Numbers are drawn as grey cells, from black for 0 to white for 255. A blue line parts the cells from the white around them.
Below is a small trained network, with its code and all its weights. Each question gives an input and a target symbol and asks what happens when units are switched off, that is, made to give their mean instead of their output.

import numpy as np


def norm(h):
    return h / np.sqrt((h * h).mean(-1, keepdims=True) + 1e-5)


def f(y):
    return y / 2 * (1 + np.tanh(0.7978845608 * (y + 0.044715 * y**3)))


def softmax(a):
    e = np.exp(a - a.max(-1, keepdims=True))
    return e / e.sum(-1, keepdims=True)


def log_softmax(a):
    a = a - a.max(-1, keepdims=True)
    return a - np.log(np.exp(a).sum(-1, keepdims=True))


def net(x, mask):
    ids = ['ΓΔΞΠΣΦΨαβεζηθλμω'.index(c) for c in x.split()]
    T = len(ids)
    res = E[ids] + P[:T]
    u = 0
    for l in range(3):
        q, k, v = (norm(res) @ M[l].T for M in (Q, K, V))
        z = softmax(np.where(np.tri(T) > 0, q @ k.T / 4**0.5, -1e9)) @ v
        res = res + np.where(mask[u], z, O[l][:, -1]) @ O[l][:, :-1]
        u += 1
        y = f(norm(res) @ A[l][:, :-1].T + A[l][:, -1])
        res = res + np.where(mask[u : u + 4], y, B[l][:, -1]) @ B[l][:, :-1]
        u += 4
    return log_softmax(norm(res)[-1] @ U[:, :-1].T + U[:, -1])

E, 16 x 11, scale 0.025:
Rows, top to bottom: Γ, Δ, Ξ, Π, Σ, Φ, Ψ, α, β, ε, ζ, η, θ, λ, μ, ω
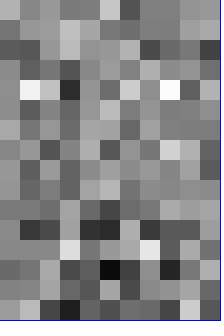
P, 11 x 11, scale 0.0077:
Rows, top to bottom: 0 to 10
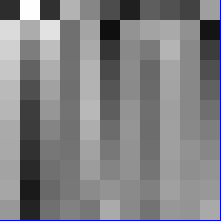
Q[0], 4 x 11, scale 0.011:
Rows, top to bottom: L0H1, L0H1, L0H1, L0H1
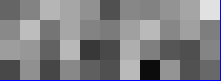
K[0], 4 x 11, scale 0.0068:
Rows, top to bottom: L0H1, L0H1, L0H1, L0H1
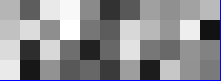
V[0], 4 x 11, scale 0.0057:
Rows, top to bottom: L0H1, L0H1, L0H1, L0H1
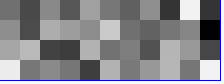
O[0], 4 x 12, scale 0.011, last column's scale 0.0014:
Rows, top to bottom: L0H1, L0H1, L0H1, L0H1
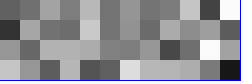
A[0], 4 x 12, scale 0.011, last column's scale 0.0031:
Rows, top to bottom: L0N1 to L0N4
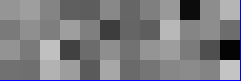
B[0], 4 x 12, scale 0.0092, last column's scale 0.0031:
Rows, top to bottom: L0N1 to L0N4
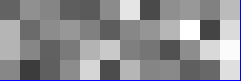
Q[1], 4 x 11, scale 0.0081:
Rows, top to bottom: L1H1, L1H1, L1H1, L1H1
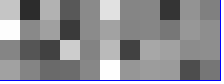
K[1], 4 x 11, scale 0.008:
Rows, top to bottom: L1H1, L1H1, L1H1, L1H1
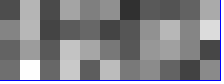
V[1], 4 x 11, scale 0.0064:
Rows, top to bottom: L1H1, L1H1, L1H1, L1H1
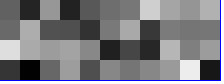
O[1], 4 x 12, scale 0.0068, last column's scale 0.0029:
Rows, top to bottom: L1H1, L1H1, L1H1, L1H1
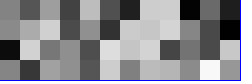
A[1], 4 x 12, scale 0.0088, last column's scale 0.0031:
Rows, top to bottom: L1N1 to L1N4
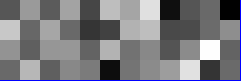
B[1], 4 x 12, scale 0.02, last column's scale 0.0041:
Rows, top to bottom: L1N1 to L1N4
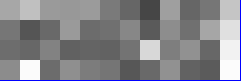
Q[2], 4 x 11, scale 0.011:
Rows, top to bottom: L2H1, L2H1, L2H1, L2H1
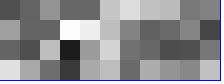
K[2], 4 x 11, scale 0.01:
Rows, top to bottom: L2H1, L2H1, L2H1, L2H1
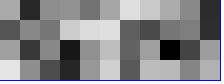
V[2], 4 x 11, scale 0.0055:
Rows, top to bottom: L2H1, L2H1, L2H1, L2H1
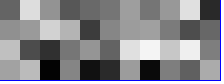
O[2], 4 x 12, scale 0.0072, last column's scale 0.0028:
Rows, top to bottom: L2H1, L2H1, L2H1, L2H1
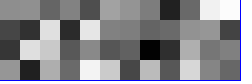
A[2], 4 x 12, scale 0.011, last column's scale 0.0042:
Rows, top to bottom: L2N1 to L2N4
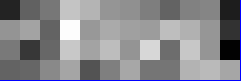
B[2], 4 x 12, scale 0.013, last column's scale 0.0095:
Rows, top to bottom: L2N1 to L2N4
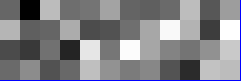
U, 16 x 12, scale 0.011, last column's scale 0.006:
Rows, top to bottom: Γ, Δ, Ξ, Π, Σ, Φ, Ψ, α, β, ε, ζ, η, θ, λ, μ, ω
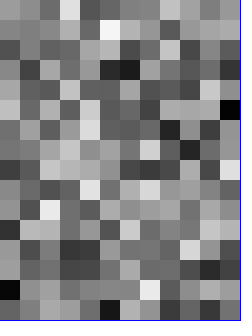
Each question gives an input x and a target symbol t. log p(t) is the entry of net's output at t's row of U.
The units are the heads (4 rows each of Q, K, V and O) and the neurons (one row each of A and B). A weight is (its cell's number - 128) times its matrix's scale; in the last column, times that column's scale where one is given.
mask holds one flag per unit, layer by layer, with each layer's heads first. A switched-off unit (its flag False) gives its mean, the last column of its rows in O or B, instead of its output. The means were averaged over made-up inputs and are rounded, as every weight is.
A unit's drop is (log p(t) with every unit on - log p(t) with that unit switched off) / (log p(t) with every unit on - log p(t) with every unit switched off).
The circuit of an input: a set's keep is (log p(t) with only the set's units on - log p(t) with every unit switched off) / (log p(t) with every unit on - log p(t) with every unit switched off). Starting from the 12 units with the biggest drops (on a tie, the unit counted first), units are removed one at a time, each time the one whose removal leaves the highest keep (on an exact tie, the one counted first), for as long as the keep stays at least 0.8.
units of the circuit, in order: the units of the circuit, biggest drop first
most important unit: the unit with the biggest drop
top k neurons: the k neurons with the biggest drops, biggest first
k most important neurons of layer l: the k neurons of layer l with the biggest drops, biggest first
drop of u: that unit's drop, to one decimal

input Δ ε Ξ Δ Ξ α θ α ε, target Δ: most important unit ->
L1H1
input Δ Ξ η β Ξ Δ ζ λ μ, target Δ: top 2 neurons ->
[L0N3, L1N1]
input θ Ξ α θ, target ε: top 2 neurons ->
[L1N4, L2N3]
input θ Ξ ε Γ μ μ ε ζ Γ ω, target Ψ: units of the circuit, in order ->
[L2N2, L1N4]
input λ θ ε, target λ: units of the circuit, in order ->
[L2H1, L0H1]
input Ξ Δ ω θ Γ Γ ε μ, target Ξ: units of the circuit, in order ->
[L0H1, L2H1]
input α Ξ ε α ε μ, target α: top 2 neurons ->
[L1N1, L1N3]
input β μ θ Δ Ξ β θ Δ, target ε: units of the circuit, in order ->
[L0N2, L2N3]
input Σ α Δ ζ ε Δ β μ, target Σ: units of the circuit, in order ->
[L0H1, L1N2]
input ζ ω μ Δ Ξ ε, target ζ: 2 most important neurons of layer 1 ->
[L1N1, L1N3]
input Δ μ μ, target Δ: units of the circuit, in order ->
[L1H1, L0N3]
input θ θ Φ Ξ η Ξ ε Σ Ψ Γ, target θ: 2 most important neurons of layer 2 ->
[L2N2, L2N3]
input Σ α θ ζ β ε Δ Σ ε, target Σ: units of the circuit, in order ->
[L0H1, L1N2]
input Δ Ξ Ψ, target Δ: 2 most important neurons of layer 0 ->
[L0N3, L0N1]
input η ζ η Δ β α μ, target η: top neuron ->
[L0N4]
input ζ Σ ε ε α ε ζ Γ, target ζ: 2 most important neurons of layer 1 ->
[L1N1, L1N3]
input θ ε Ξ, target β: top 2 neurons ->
[L2N1, L1N4]
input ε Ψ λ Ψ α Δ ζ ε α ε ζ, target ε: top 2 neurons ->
[L1N4, L2N3]
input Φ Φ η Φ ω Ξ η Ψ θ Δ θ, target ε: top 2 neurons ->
[L1N4, L0N3]
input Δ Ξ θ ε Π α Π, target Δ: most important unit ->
L1H1
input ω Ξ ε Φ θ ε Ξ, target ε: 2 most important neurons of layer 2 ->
[L2N3, L2N4]
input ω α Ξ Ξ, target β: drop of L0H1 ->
0.2
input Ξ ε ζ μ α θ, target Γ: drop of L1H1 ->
0.2
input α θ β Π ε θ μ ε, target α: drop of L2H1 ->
0.1
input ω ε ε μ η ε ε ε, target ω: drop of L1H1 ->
0.1
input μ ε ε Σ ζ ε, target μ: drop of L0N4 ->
0.1
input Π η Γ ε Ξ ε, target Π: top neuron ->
[L1N3]
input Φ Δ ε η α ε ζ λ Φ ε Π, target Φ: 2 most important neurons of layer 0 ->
[L0N2, L0N1]
